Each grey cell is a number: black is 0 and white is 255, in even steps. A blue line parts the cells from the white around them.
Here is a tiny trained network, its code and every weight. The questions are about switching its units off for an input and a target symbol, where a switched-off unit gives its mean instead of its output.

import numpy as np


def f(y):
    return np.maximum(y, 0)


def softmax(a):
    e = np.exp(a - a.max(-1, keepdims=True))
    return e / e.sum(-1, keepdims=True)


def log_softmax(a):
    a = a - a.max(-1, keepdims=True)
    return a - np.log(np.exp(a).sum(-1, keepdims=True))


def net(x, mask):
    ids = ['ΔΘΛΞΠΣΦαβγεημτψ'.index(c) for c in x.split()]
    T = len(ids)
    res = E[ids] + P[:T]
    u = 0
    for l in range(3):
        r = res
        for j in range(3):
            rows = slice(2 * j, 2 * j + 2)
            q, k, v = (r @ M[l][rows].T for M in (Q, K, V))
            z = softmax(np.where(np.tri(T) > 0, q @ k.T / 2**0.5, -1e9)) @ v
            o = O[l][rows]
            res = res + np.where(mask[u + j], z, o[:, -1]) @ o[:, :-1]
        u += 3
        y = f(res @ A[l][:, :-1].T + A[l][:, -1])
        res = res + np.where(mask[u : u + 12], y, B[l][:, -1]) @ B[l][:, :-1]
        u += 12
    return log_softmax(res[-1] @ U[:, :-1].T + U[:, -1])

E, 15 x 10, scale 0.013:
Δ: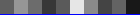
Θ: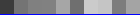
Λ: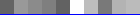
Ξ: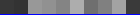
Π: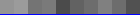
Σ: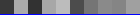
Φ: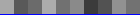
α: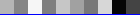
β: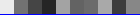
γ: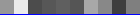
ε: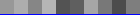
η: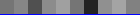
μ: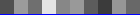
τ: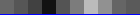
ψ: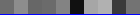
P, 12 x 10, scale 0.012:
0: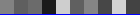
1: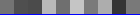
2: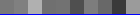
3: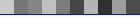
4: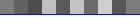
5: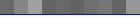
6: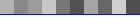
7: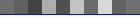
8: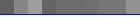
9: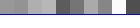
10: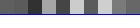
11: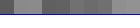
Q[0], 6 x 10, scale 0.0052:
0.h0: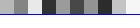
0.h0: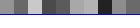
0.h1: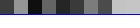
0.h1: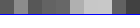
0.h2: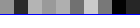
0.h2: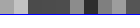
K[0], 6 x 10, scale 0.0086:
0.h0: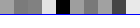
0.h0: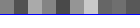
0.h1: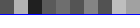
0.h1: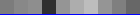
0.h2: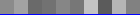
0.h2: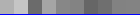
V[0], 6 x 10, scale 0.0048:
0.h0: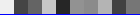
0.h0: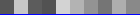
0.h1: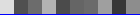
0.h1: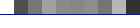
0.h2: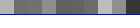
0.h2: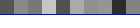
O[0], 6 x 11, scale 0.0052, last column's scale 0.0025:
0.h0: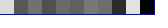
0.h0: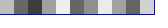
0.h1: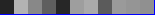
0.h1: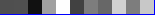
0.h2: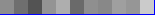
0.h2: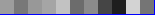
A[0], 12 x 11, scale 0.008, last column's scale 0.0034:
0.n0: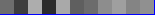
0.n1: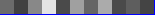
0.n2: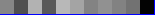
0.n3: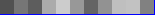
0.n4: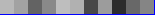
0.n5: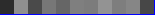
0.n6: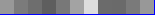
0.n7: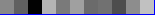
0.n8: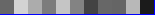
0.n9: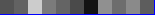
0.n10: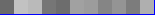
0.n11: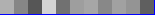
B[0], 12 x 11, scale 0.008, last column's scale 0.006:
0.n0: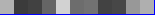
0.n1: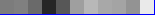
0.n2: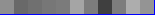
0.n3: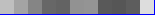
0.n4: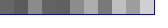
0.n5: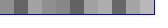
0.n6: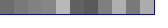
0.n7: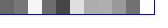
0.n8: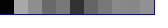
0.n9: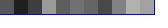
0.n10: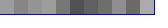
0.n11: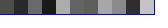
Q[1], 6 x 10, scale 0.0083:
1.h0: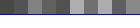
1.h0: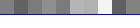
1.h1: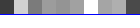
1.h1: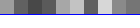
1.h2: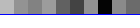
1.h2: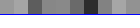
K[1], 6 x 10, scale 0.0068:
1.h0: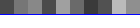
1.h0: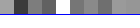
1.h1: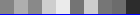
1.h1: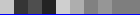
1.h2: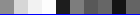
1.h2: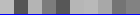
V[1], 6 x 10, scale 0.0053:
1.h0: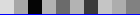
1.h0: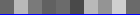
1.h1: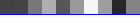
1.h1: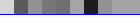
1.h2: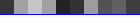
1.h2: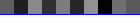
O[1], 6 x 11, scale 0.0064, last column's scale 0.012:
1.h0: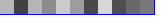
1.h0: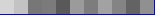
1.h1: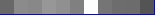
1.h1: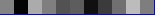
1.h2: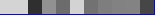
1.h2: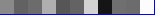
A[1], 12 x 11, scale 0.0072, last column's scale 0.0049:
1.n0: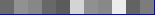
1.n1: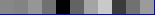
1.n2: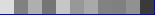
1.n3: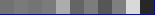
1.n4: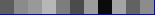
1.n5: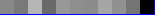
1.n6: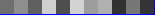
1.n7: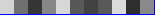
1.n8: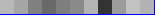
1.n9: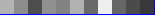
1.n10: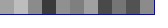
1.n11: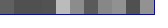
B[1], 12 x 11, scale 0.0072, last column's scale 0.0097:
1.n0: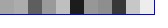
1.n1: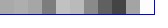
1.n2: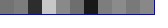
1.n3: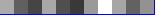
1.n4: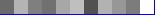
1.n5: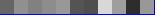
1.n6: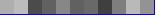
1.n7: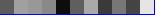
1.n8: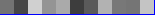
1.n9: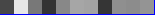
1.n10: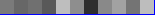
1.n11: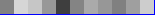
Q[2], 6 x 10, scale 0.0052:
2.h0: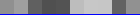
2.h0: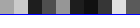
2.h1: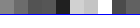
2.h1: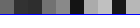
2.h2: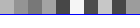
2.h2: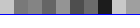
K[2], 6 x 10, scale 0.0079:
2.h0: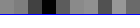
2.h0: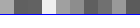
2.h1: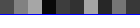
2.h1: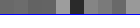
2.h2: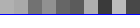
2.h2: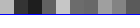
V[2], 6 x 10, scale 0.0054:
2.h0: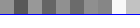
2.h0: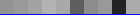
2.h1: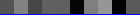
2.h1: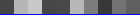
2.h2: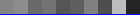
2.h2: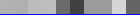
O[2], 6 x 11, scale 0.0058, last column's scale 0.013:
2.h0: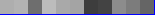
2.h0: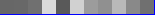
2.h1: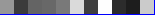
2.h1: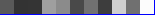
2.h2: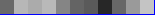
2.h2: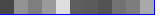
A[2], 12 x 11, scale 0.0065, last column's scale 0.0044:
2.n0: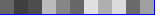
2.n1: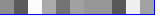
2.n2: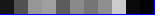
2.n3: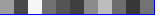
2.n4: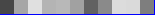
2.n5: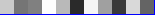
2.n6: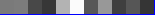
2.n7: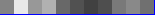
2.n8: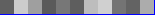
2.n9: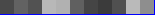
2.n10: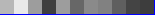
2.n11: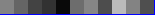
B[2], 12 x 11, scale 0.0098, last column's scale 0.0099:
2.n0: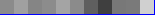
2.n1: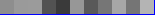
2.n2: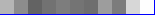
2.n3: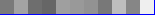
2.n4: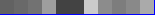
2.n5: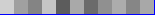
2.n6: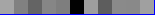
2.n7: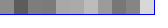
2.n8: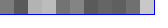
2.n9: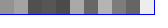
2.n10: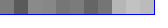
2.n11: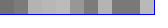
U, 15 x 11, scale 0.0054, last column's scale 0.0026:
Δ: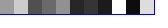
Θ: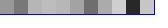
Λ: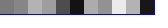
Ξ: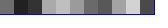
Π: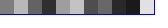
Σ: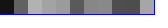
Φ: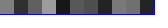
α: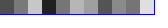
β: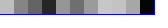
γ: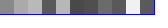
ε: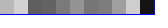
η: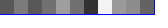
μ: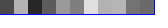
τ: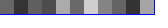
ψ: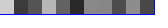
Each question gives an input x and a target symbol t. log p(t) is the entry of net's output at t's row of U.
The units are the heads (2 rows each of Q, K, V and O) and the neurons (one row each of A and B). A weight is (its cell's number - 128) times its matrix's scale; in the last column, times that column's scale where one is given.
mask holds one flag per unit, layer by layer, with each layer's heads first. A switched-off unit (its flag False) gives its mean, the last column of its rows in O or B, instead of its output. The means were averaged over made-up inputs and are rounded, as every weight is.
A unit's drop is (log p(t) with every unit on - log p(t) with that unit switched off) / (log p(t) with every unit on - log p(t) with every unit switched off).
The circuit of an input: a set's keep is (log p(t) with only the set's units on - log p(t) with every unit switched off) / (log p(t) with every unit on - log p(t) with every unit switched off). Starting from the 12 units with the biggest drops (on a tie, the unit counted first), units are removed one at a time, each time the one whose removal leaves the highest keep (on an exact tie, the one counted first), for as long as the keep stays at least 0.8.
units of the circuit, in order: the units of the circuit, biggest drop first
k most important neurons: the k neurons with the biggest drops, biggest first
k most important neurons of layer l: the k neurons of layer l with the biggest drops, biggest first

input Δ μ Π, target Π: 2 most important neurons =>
(1.n0, 1.n11)
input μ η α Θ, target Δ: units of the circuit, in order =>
(2.n0, 0.n7, 1.n1)
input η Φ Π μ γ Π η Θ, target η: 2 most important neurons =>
(1.n7, 0.n0)
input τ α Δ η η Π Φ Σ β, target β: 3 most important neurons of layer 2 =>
(2.n3, 2.n8, 2.n0)
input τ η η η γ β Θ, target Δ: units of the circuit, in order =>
(0.n7, 2.n0)
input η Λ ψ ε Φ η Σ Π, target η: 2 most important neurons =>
(1.n7, 0.n0)
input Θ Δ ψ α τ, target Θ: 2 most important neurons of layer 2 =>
(2.n5, 2.n8)
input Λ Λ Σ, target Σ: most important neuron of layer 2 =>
(2.n8)
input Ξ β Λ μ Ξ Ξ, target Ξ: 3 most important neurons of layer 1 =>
(1.n0, 1.n1, 1.n7)
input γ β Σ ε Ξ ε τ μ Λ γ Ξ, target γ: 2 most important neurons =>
(1.n0, 1.n7)
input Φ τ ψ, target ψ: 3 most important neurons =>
(2.n6, 0.n7, 1.n7)
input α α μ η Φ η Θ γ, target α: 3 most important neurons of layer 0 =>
(0.n0, 0.n7, 0.n2)
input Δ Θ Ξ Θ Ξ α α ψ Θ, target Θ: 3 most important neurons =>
(2.n5, 1.n3, 1.n7)
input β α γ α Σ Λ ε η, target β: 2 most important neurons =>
(0.n0, 1.n7)
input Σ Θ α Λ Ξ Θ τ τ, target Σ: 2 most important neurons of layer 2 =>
(2.n8, 2.n2)
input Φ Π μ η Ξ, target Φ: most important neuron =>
(1.n7)
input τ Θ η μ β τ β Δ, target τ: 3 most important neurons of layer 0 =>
(0.n0, 0.n7, 0.n1)
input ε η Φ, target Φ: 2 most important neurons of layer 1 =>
(1.n0, 1.n7)
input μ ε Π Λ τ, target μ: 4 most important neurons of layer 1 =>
(1.n7, 1.n9, 1.n11, 1.n0)
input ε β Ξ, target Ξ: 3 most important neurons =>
(1.n0, 0.n9, 0.n7)
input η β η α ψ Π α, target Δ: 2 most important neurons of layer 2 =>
(2.n7, 2.n11)
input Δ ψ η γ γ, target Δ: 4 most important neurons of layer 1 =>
(1.n7, 1.n11, 1.n4, 1.n0)
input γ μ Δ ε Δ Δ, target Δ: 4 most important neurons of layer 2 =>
(2.n6, 2.n7, 2.n2, 2.n11)
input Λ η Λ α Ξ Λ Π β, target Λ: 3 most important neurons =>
(1.n11, 2.n4, 0.n7)
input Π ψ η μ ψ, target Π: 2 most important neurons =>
(1.n7, 1.n1)
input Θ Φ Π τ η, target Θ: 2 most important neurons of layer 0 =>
(0.n0, 0.n7)
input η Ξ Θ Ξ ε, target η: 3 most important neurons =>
(1.n7, 0.n0, 2.n9)
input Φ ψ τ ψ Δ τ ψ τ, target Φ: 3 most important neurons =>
(1.n7, 0.n0, 1.n11)
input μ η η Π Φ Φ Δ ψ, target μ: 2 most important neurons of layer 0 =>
(0.n1, 0.n7)
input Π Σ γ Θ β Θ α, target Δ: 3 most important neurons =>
(0.n7, 1.n1, 2.n7)
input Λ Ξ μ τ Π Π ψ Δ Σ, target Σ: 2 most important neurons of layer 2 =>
(2.n8, 2.n2)
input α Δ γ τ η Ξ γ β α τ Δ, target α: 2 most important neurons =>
(0.n0, 0.n7)
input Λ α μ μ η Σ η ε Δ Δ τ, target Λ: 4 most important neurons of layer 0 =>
(0.n7, 0.n0, 0.n2, 0.n1)
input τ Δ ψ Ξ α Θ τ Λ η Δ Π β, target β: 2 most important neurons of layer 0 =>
(0.n11, 0.n0)
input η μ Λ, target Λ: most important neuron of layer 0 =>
(0.n3)
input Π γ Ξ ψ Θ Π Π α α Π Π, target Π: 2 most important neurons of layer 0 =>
(0.n0, 0.n7)
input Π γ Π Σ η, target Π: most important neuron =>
(1.n7)
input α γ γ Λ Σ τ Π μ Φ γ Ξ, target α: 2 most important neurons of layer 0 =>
(0.n0, 0.n2)
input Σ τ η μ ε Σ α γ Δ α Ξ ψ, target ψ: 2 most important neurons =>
(0.n7, 1.n7)
